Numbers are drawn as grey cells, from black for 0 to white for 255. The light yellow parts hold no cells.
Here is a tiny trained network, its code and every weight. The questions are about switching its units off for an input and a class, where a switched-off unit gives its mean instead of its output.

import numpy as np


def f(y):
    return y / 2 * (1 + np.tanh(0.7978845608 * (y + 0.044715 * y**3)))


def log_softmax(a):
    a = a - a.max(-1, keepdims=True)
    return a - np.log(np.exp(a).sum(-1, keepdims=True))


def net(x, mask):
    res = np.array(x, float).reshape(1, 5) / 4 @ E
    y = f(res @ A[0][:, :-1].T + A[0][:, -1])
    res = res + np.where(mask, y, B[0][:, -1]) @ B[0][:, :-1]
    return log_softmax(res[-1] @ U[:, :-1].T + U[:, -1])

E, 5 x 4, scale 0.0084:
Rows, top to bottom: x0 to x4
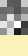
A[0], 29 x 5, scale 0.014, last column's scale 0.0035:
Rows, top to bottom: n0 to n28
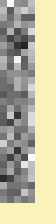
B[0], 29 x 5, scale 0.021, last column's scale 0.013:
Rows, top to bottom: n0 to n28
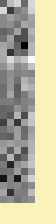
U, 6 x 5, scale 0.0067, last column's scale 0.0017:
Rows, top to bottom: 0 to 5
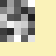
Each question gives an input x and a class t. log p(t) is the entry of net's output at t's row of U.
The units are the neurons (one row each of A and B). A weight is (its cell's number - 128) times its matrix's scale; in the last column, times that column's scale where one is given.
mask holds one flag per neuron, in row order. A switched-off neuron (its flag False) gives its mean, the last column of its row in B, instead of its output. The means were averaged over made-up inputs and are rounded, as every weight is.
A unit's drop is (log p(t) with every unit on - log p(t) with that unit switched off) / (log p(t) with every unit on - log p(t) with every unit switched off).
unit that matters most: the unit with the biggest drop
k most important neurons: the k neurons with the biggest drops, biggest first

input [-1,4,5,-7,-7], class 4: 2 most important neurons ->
n23, n27
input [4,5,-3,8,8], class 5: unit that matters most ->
n6
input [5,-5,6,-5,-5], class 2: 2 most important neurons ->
n1, n0
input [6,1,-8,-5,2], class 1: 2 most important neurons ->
n6, n5
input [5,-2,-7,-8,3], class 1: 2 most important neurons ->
n6, n5
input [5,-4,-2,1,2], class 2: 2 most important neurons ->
n8, n0
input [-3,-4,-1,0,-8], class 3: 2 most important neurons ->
n8, n9
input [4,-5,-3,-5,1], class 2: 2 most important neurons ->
n0, n7
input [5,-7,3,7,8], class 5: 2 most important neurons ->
n0, n18
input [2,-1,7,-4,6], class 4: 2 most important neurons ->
n23, n8
